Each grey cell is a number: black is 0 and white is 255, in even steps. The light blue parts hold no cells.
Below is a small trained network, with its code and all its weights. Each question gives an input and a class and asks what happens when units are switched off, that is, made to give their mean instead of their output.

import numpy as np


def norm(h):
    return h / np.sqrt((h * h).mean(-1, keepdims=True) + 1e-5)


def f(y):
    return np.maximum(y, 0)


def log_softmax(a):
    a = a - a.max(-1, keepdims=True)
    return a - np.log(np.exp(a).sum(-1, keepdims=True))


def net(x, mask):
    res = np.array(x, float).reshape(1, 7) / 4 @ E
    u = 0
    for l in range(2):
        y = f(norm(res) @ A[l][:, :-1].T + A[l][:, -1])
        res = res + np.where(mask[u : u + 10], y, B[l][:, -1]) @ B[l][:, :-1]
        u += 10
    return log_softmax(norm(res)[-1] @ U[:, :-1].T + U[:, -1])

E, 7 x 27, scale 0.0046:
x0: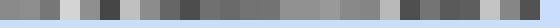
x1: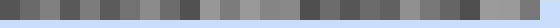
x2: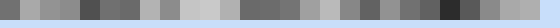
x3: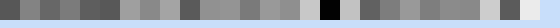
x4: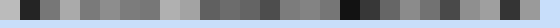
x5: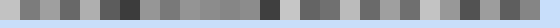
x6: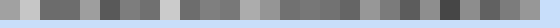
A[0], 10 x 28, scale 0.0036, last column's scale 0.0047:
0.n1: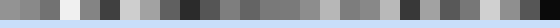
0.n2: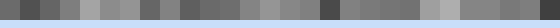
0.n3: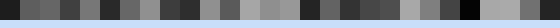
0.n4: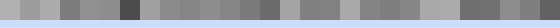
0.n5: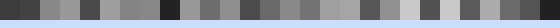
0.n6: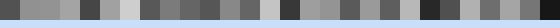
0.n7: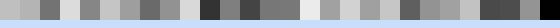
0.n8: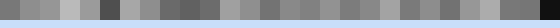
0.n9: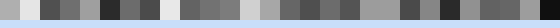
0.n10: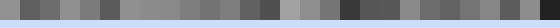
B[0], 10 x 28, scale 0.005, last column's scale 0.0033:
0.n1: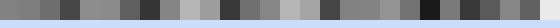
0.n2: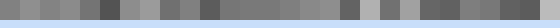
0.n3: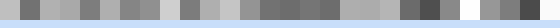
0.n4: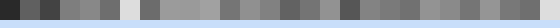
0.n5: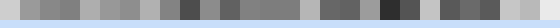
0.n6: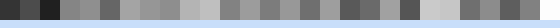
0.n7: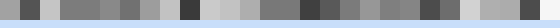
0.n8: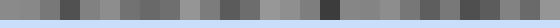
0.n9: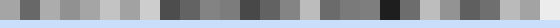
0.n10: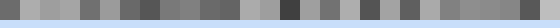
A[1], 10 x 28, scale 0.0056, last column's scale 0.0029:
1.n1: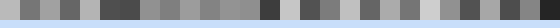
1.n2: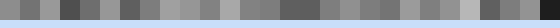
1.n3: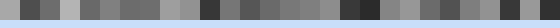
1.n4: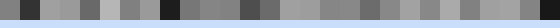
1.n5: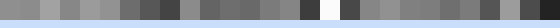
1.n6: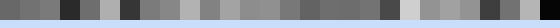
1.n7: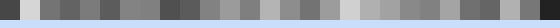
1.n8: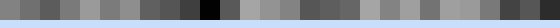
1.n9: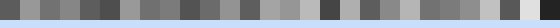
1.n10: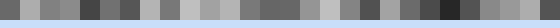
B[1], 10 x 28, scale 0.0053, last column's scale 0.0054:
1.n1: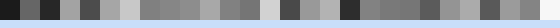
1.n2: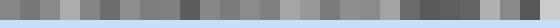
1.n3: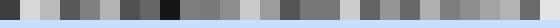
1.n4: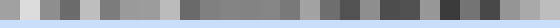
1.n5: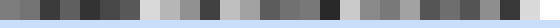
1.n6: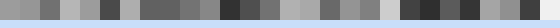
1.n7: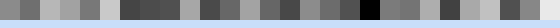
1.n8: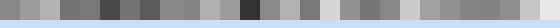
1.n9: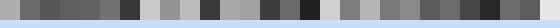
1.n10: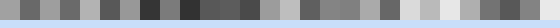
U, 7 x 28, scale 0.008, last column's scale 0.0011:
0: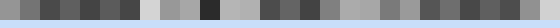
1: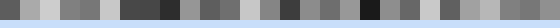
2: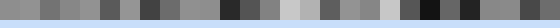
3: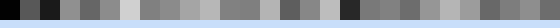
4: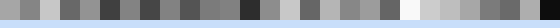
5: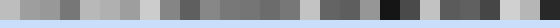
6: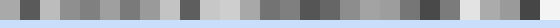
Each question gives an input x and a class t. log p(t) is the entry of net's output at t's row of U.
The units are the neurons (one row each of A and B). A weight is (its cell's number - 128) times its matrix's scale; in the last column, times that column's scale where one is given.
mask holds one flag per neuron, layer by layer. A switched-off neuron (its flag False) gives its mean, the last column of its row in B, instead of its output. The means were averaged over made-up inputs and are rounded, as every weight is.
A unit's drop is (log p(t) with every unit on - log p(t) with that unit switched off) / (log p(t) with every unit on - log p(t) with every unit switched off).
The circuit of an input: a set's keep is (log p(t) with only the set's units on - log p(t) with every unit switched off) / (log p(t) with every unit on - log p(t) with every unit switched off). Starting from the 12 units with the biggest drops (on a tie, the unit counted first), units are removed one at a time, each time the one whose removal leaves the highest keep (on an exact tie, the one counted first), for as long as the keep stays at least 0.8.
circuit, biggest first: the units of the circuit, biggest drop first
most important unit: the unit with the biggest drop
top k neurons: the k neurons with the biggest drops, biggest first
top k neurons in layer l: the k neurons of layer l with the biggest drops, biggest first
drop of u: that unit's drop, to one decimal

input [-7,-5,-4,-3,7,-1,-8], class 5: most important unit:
1.n4
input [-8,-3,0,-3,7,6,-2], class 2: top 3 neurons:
(1.n6, 1.n7, 1.n2)
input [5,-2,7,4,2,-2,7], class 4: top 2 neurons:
(1.n10, 0.n5)
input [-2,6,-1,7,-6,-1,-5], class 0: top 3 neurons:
(1.n9, 0.n7, 1.n3)
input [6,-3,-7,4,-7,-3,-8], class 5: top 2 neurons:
(0.n5, 1.n4)
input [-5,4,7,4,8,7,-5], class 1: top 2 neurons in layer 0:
(0.n6, 0.n10)
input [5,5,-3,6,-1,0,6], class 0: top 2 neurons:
(1.n9, 0.n5)
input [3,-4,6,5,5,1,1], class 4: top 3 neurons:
(1.n10, 1.n5, 1.n7)
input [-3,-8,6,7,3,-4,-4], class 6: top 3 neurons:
(0.n7, 1.n5, 1.n10)
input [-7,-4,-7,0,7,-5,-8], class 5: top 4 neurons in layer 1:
(1.n4, 1.n7, 1.n10, 1.n6)
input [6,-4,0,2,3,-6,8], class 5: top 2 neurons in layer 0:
(0.n9, 0.n4)
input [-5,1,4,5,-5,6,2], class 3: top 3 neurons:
(1.n1, 1.n5, 1.n3)
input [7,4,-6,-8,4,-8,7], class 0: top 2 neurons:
(1.n5, 1.n1)
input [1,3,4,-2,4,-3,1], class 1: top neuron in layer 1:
(1.n3)
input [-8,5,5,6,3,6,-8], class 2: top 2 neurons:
(1.n6, 0.n9)
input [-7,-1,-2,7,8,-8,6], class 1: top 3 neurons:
(1.n3, 1.n5, 1.n1)
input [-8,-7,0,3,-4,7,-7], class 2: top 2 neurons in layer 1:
(1.n6, 1.n2)
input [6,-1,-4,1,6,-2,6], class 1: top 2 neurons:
(1.n3, 1.n6)
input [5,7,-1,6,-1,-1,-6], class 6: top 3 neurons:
(0.n3, 1.n5, 0.n9)
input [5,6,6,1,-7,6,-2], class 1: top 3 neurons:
(1.n7, 0.n6, 0.n7)
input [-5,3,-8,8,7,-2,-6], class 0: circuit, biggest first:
(1.n9)
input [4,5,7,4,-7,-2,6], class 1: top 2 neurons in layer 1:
(1.n7, 1.n8)
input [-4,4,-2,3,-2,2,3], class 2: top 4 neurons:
(1.n6, 0.n7, 1.n2, 0.n5)
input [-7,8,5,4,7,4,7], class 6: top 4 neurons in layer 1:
(1.n7, 1.n2, 1.n4, 1.n10)
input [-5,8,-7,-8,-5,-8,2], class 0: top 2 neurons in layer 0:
(0.n7, 0.n4)
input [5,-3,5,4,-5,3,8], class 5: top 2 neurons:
(0.n9, 1.n6)
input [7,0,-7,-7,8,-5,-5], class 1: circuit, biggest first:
(1.n3)
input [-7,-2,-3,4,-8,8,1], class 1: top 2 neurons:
(1.n7, 0.n6)
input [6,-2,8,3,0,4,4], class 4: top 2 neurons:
(1.n10, 1.n6)
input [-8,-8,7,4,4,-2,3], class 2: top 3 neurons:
(1.n6, 0.n3, 1.n2)
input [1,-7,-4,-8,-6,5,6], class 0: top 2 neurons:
(1.n5, 0.n3)
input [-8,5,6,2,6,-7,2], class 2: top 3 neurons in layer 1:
(1.n6, 1.n1, 1.n7)
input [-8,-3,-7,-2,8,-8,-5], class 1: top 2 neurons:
(1.n3, 1.n1)
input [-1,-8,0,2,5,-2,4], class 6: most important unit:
0.n7
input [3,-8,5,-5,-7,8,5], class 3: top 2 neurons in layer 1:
(1.n1, 1.n3)
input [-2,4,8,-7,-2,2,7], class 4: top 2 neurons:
(1.n10, 1.n9)
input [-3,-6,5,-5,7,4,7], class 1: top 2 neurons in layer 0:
(0.n5, 0.n3)
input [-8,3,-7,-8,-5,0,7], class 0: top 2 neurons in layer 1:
(1.n5, 1.n10)
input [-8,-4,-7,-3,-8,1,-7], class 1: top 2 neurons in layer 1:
(1.n7, 1.n10)
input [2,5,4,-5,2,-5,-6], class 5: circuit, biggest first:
(0.n5)
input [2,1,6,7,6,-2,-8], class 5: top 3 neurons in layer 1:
(1.n4, 1.n5, 1.n10)
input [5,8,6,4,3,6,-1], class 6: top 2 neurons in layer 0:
(0.n3, 0.n6)
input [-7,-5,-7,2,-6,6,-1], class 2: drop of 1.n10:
0.2
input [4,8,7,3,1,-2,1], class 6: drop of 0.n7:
-0.1
